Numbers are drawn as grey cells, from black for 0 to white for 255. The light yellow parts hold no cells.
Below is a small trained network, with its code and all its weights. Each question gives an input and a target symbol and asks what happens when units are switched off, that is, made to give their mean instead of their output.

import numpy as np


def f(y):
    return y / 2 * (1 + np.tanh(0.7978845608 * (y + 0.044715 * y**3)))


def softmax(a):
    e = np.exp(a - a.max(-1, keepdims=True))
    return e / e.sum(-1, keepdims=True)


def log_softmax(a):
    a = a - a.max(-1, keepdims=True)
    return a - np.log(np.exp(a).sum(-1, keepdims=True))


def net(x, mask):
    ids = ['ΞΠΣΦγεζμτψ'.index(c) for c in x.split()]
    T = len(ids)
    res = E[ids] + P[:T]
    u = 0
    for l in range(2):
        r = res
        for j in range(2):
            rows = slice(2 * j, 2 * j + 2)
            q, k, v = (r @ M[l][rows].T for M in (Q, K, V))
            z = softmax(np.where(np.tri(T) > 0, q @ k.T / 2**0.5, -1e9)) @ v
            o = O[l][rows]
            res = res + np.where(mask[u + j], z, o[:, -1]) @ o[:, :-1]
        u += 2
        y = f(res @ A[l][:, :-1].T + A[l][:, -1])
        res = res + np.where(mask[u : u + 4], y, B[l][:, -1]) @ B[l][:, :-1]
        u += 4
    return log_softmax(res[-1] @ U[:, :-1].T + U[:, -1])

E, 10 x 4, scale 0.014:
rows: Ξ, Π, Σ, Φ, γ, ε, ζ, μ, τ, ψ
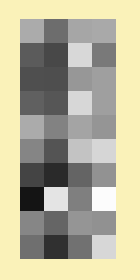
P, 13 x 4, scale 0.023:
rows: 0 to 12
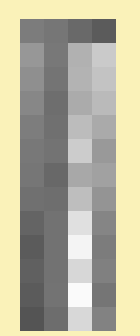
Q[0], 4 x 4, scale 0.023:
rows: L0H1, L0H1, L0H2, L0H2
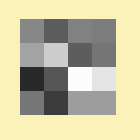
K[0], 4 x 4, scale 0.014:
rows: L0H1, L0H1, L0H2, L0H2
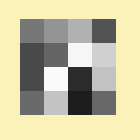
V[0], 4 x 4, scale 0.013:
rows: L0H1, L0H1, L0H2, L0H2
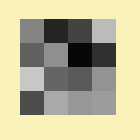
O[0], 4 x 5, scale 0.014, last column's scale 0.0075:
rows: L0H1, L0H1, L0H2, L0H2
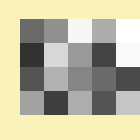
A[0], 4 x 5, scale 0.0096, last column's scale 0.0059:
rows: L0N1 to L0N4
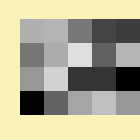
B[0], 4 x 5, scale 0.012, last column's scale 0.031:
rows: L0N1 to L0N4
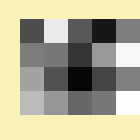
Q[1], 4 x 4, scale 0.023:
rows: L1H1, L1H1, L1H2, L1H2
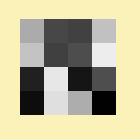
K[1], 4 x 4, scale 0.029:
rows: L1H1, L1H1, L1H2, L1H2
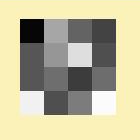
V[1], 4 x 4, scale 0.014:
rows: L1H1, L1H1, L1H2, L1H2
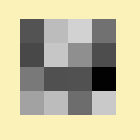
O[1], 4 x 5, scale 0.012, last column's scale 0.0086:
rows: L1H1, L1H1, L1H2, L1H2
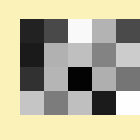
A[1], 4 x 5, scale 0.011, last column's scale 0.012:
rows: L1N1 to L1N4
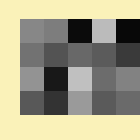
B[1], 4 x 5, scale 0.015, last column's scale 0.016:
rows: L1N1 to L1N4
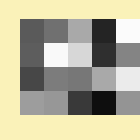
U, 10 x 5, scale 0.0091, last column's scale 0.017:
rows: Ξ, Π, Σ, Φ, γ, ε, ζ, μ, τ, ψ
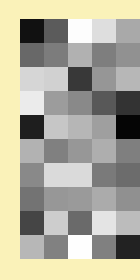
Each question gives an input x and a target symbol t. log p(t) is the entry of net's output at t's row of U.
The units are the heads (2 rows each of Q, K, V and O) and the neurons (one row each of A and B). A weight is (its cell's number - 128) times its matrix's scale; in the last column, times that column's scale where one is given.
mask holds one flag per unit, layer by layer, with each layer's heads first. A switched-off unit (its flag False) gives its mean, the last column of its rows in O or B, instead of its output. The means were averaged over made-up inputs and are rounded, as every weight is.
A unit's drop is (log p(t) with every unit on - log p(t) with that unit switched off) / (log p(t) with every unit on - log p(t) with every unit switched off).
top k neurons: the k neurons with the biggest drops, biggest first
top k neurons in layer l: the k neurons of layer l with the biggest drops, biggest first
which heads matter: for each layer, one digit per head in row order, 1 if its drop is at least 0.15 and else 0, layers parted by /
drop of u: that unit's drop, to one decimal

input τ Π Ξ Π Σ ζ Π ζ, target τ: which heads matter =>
11 / 11
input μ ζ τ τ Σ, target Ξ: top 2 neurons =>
(L0N2 L0N4)
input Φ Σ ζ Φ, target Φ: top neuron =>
(L1N1)
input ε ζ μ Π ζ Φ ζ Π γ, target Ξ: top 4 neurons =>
(L1N3 L0N2 L0N4 L1N2)
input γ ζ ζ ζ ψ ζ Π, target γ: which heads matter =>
11 / 01
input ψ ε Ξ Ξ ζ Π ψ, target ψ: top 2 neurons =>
(L0N2 L0N4)
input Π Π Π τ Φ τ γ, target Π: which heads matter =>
10 / 11
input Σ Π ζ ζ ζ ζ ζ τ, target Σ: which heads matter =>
01 / 00
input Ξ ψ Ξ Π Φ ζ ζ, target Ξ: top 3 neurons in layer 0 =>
(L0N2 L0N4 L0N3)
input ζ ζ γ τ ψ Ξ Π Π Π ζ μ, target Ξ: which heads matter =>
01 / 10
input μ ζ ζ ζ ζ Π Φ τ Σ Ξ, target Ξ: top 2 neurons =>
(L0N4 L0N2)
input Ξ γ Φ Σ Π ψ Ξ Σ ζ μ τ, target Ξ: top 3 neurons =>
(L1N3 L0N2 L0N4)
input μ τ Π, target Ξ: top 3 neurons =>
(L0N2 L0N4 L0N3)
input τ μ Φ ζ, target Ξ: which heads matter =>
00 / 10
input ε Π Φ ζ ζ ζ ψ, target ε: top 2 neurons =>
(L0N2 L1N3)
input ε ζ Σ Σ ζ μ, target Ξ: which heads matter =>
01 / 01
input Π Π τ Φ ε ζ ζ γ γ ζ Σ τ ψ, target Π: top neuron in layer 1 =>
(L1N1)
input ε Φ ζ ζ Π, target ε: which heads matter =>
10 / 11
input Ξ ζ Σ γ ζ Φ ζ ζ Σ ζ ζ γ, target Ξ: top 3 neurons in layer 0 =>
(L0N4 L0N2 L0N3)
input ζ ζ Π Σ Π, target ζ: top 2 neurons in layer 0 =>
(L0N4 L0N2)
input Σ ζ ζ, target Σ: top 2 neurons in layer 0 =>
(L0N2 L0N1)
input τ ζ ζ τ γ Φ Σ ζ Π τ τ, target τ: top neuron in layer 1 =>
(L1N1)
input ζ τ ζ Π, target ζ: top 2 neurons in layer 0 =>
(L0N2 L0N4)
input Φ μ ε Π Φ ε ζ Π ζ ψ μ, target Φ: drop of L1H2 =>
0.2
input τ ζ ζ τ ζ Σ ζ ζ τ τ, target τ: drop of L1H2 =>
0.2
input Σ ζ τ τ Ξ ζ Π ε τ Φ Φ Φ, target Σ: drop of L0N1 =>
0.0
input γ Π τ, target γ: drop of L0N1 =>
0.1
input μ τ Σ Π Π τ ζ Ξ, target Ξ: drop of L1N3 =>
-0.1
